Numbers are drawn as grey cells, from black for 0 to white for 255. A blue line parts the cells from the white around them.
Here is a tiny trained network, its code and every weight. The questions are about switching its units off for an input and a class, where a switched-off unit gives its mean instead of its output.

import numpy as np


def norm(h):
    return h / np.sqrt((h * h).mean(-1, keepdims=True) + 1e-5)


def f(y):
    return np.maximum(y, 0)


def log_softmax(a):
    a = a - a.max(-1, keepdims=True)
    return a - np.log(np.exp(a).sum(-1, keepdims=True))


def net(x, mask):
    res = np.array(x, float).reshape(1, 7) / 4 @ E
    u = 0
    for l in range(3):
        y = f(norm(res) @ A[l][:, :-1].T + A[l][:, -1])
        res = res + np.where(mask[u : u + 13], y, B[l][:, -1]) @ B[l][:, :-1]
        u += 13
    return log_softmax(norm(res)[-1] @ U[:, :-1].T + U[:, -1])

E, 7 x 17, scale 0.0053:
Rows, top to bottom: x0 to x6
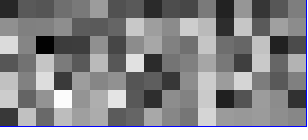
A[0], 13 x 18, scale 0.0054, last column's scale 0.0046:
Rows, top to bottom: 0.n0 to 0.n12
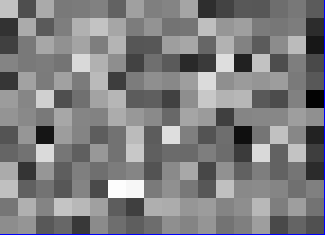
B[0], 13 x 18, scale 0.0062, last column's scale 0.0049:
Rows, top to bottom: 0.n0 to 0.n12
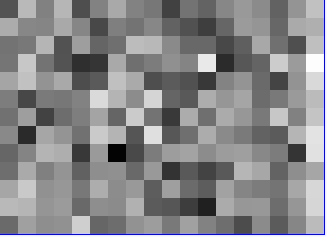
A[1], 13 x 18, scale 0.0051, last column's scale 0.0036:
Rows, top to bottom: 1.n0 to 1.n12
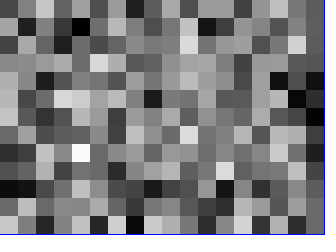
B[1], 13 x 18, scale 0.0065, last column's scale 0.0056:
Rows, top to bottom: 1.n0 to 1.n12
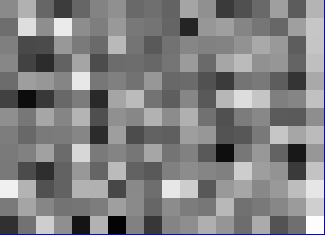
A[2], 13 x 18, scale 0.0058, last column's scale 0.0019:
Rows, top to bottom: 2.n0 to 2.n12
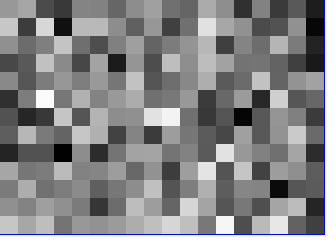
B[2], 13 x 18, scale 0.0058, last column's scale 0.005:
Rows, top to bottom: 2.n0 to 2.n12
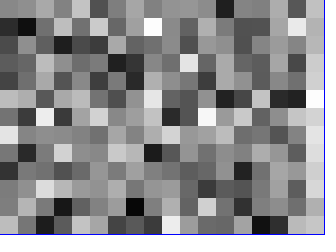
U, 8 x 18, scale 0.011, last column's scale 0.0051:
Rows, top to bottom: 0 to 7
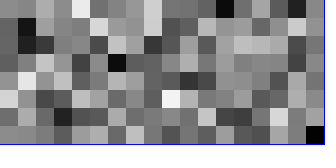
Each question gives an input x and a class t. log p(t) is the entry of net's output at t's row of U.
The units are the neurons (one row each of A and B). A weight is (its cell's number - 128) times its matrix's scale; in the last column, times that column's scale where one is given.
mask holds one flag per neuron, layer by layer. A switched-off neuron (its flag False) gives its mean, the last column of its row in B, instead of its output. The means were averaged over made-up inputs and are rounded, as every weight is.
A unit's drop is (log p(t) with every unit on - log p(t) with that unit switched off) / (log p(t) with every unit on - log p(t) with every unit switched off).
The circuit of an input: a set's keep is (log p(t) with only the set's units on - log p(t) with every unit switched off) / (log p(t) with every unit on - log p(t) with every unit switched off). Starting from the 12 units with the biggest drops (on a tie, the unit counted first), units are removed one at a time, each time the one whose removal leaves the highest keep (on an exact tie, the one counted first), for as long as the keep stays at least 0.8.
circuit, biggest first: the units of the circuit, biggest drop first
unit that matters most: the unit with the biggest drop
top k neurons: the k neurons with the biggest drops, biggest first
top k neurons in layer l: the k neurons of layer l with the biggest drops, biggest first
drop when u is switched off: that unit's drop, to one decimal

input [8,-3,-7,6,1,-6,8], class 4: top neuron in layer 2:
2.n12
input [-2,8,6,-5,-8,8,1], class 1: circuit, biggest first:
2.n6, 0.n7
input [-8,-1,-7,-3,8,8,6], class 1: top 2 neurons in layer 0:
0.n5, 0.n12
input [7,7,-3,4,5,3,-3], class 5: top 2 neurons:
1.n10, 0.n3
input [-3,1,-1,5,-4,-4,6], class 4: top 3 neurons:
0.n4, 1.n12, 0.n11
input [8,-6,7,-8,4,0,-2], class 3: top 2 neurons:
1.n12, 2.n3
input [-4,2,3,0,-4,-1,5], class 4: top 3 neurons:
0.n4, 0.n11, 1.n10
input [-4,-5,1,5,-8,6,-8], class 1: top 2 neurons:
0.n7, 2.n6
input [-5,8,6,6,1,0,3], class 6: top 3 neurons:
1.n7, 1.n12, 2.n11
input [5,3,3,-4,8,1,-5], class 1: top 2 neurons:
0.n5, 2.n1
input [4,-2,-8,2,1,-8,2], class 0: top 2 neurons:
2.n5, 1.n8
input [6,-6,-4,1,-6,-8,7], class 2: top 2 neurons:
1.n9, 2.n8
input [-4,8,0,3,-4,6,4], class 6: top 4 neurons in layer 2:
2.n11, 2.n2, 2.n8, 2.n9
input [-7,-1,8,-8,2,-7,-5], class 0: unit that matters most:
1.n4
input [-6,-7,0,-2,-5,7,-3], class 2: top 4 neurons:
1.n5, 1.n3, 1.n10, 2.n11
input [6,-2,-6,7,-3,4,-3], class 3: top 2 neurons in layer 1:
1.n10, 1.n4
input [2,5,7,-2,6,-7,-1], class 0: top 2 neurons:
1.n4, 2.n10
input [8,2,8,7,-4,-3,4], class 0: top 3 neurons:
1.n4, 1.n12, 0.n12
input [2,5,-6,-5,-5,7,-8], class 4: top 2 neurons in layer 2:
2.n5, 2.n8
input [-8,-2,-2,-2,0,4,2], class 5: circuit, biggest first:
2.n12
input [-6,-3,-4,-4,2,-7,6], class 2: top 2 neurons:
2.n8, 1.n9
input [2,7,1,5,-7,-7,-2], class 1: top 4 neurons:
0.n7, 2.n6, 0.n3, 1.n5
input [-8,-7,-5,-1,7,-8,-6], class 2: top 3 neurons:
2.n8, 1.n9, 1.n10
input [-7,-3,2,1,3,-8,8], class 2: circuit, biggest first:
2.n8, 1.n9
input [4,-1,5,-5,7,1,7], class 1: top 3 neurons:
0.n5, 2.n1, 1.n1
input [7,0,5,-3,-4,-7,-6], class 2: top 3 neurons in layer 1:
1.n2, 1.n9, 1.n7
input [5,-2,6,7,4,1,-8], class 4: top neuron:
1.n1
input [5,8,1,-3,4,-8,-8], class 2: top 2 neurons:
1.n2, 0.n3
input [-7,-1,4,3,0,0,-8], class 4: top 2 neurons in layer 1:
1.n10, 1.n1
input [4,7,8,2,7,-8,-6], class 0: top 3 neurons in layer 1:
1.n4, 1.n5, 1.n1
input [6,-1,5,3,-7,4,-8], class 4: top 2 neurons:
1.n1, 0.n0
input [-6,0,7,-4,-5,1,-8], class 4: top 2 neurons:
0.n10, 0.n0
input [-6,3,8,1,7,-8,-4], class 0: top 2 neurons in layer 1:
1.n4, 1.n5
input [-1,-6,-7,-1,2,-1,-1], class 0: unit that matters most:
0.n2
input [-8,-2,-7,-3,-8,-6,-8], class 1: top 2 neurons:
2.n6, 0.n7
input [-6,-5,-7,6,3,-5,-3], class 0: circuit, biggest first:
2.n5, 0.n2
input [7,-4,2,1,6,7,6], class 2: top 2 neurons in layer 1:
1.n5, 1.n3
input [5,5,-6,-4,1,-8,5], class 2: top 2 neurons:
1.n2, 2.n8
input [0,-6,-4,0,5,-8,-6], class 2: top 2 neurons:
2.n8, 1.n9
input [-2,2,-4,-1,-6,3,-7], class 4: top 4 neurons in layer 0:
0.n0, 0.n10, 0.n9, 0.n5
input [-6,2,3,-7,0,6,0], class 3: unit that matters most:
1.n12
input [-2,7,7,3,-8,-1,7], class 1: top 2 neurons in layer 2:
2.n6, 2.n5
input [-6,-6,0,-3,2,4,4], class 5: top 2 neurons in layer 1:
1.n7, 1.n1
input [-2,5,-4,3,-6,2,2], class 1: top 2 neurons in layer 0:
0.n7, 0.n3
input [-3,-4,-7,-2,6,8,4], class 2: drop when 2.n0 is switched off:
0.1
